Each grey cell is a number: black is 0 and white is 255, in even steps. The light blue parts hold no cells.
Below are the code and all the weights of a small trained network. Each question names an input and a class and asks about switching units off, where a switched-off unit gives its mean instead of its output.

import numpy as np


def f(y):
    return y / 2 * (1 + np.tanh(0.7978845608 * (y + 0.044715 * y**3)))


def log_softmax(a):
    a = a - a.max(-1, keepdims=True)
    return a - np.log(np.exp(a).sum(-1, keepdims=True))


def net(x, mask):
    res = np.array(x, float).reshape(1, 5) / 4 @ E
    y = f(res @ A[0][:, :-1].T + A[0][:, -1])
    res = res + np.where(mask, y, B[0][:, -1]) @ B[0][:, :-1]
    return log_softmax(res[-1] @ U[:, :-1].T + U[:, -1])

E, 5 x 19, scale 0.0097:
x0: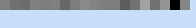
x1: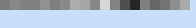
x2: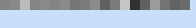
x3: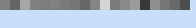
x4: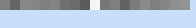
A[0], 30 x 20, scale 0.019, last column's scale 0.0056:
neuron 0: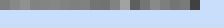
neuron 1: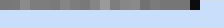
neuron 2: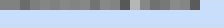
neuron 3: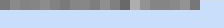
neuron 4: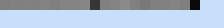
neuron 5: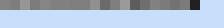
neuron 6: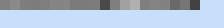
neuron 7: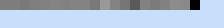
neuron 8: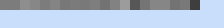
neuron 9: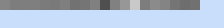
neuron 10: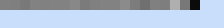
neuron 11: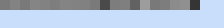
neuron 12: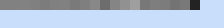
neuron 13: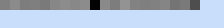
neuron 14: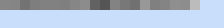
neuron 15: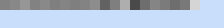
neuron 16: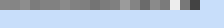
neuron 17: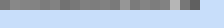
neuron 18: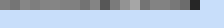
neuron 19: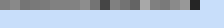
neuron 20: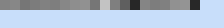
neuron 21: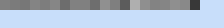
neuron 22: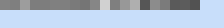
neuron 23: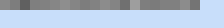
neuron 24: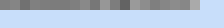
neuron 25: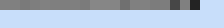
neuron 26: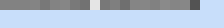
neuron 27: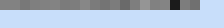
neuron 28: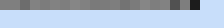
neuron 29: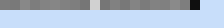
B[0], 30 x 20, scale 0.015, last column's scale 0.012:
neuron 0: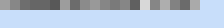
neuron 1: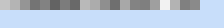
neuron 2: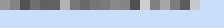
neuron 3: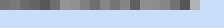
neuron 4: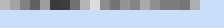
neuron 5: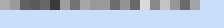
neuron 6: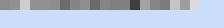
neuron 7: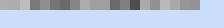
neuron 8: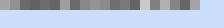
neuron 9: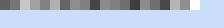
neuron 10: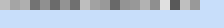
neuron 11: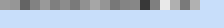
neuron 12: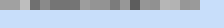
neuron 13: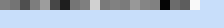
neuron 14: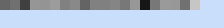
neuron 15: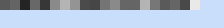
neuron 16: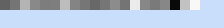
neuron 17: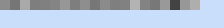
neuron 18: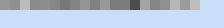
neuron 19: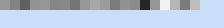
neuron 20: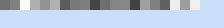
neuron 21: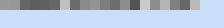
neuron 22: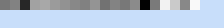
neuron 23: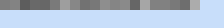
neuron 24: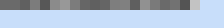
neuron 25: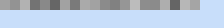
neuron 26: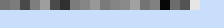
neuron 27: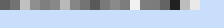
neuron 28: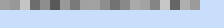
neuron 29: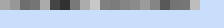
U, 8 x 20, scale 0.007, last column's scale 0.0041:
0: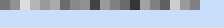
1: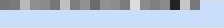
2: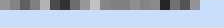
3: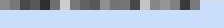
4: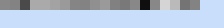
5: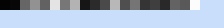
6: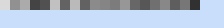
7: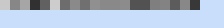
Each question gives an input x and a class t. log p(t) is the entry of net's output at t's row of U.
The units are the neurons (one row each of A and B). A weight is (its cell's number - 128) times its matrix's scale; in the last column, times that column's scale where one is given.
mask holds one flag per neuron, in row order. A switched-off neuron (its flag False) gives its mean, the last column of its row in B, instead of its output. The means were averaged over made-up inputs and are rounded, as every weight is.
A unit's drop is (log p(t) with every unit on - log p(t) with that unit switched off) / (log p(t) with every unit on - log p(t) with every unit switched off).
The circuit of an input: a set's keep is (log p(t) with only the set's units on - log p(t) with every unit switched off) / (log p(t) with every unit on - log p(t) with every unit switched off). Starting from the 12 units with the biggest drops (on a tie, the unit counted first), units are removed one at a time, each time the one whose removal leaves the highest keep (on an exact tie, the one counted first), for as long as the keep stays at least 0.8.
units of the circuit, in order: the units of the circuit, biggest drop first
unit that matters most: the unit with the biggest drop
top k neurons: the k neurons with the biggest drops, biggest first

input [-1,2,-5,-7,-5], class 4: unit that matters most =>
neuron 19
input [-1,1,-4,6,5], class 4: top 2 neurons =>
[neuron 22; neuron 13]
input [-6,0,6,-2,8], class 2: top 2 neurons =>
[neuron 26; neuron 29]
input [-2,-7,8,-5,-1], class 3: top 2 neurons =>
[neuron 15; neuron 20]
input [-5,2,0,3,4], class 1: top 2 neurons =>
[neuron 16; neuron 13]
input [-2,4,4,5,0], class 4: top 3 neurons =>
[neuron 22; neuron 9; neuron 6]
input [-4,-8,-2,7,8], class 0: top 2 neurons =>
[neuron 9; neuron 13]
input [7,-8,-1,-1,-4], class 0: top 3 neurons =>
[neuron 9; neuron 6; neuron 16]
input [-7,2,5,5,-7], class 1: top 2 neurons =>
[neuron 16; neuron 26]
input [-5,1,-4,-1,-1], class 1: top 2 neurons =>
[neuron 16; neuron 15]
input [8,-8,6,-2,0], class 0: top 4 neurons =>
[neuron 6; neuron 9; neuron 16; neuron 18]
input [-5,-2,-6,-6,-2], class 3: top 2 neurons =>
[neuron 22; neuron 2]
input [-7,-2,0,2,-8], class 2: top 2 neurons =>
[neuron 13; neuron 4]
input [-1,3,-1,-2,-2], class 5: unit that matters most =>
neuron 6
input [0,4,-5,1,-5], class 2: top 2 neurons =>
[neuron 13; neuron 15]
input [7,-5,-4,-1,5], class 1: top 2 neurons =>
[neuron 27; neuron 20]
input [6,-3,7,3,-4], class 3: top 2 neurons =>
[neuron 15; neuron 16]
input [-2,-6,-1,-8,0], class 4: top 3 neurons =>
[neuron 19; neuron 14; neuron 11]
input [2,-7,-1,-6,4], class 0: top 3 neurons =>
[neuron 9; neuron 6; neuron 22]
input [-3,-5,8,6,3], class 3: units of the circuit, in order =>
[neuron 15]
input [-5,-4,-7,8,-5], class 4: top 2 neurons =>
[neuron 22; neuron 15]
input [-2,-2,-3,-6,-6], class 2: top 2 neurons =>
[neuron 13; neuron 22]
